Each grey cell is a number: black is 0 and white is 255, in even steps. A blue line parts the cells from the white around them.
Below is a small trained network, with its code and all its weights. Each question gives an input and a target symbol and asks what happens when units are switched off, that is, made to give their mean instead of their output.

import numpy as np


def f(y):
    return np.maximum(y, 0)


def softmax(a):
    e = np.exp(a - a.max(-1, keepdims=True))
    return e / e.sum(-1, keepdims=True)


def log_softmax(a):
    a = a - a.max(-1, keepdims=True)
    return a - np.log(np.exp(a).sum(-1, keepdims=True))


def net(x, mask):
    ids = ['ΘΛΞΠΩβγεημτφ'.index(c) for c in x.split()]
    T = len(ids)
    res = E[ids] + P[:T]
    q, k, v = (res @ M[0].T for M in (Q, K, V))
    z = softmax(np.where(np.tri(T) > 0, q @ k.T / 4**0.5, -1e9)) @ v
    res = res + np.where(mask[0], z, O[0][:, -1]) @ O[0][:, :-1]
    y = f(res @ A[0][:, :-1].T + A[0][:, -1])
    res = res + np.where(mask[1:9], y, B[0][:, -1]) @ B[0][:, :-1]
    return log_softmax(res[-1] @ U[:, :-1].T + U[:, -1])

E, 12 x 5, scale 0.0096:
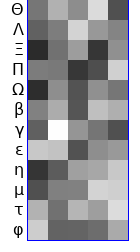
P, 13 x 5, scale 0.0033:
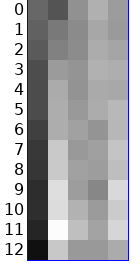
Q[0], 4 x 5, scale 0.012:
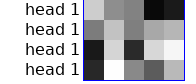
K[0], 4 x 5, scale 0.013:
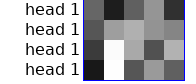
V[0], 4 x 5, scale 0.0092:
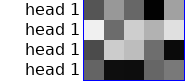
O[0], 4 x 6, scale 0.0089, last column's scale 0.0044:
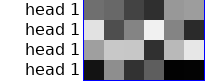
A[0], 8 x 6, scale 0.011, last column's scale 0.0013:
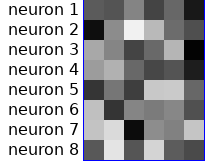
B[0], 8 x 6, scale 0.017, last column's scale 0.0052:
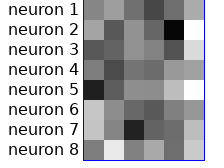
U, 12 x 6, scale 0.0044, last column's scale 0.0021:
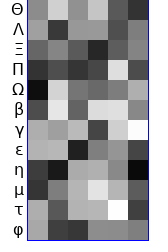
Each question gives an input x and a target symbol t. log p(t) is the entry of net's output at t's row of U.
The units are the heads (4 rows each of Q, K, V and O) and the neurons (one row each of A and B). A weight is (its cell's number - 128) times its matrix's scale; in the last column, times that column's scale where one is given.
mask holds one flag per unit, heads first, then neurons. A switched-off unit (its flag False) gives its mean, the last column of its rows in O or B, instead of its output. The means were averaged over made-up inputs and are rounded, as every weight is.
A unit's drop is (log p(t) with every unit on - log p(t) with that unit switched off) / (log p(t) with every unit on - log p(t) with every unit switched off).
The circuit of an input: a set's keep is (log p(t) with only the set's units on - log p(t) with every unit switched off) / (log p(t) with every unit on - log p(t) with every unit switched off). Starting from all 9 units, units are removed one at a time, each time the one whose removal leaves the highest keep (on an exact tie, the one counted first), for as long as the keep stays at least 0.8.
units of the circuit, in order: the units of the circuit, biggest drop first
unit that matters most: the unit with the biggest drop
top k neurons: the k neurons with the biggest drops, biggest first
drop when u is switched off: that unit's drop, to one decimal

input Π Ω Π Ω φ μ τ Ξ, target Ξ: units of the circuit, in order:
[head 1; neuron 1; neuron 2]
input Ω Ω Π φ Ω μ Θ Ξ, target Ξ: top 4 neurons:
[neuron 2; neuron 1; neuron 5; neuron 8]
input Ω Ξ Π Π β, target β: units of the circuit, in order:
[head 1; neuron 8; neuron 2]
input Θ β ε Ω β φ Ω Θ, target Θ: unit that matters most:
neuron 8
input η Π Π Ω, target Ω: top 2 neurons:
[neuron 8; neuron 5]
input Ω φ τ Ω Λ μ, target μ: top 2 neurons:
[neuron 5; neuron 7]
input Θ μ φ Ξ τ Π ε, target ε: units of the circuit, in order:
[neuron 7; neuron 5]
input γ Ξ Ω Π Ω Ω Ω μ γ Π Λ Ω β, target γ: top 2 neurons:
[neuron 5; neuron 8]
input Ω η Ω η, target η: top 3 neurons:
[neuron 5; neuron 2; neuron 7]
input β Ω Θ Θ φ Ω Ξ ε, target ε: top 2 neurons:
[neuron 7; neuron 5]
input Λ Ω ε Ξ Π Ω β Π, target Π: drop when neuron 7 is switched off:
0.1
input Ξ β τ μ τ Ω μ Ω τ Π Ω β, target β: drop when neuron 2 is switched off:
0.2
